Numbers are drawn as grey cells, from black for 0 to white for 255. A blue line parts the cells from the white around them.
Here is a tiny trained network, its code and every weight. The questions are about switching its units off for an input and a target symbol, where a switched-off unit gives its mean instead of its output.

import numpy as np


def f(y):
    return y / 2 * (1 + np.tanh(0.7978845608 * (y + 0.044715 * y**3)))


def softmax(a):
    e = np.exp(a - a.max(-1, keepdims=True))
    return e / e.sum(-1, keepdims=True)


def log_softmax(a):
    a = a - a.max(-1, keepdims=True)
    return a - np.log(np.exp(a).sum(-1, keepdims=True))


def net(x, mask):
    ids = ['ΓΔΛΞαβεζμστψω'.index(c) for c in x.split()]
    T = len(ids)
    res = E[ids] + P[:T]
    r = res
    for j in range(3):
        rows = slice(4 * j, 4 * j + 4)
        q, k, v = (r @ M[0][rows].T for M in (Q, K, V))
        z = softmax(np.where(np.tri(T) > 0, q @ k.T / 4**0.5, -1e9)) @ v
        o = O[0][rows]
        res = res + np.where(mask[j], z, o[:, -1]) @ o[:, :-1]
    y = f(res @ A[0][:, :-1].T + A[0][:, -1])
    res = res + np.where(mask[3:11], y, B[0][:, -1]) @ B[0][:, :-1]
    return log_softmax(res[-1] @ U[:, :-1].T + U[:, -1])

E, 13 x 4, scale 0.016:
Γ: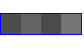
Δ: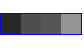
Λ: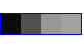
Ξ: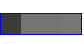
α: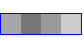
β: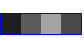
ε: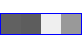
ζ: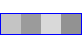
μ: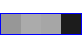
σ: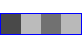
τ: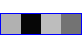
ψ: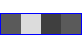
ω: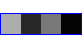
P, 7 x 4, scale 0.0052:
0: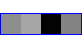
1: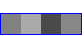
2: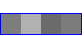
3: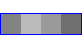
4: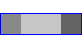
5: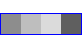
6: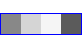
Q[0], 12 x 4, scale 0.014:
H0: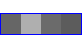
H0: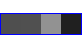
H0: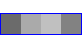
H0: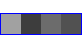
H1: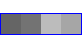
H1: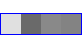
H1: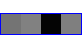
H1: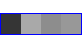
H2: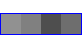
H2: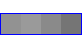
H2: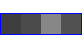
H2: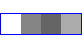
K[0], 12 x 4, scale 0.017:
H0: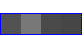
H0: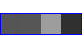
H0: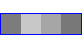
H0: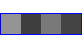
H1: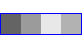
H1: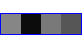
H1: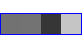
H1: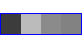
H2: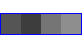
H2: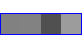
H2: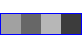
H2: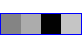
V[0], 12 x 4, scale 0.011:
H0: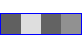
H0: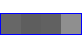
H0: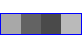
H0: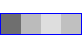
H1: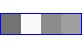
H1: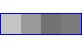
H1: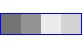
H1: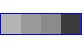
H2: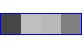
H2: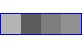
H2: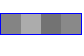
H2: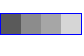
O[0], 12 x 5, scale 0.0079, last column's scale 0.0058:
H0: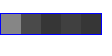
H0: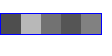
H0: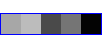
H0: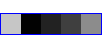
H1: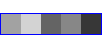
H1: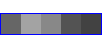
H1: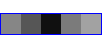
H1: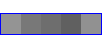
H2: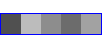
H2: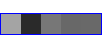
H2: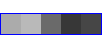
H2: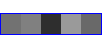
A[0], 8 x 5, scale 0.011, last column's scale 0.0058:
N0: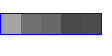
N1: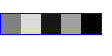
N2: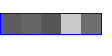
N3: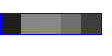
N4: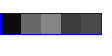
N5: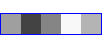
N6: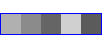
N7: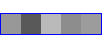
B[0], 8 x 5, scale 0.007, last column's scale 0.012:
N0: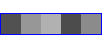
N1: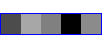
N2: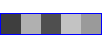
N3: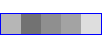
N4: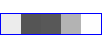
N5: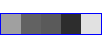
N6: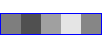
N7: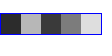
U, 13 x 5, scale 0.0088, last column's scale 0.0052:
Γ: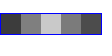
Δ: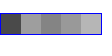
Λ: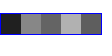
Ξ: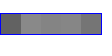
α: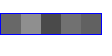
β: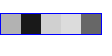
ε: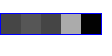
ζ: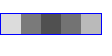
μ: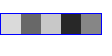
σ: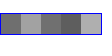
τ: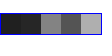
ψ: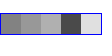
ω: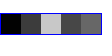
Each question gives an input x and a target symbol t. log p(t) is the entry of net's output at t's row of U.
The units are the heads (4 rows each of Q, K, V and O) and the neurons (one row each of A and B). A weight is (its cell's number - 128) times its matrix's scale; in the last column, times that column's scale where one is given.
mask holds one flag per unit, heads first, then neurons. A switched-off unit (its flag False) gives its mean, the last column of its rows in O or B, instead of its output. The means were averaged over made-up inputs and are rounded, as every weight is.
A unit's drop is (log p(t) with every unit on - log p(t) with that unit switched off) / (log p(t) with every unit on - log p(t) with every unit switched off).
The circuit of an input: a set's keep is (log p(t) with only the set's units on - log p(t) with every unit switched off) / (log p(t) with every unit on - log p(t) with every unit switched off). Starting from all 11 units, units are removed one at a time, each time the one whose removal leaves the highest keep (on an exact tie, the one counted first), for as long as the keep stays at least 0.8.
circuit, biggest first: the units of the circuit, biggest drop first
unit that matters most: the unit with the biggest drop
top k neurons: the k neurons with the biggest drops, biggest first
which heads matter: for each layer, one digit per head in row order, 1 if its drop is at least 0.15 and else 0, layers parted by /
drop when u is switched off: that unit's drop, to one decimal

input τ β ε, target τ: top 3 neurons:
N4, N5, N3
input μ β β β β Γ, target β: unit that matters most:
N7
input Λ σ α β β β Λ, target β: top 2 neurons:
N7, N4
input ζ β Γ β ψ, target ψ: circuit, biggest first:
H1, N1, N7
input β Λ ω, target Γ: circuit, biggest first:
H0, H1
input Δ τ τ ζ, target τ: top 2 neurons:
N4, N7
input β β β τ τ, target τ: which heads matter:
010
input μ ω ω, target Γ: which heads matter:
100
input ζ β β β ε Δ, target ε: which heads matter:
111
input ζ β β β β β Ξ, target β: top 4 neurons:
N7, N4, N3, N5
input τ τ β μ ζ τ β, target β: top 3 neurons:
N4, N5, N7
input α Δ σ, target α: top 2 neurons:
N1, N2
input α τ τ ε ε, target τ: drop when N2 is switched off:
0.0
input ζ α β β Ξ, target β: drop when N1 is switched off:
0.2
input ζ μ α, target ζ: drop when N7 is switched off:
0.2
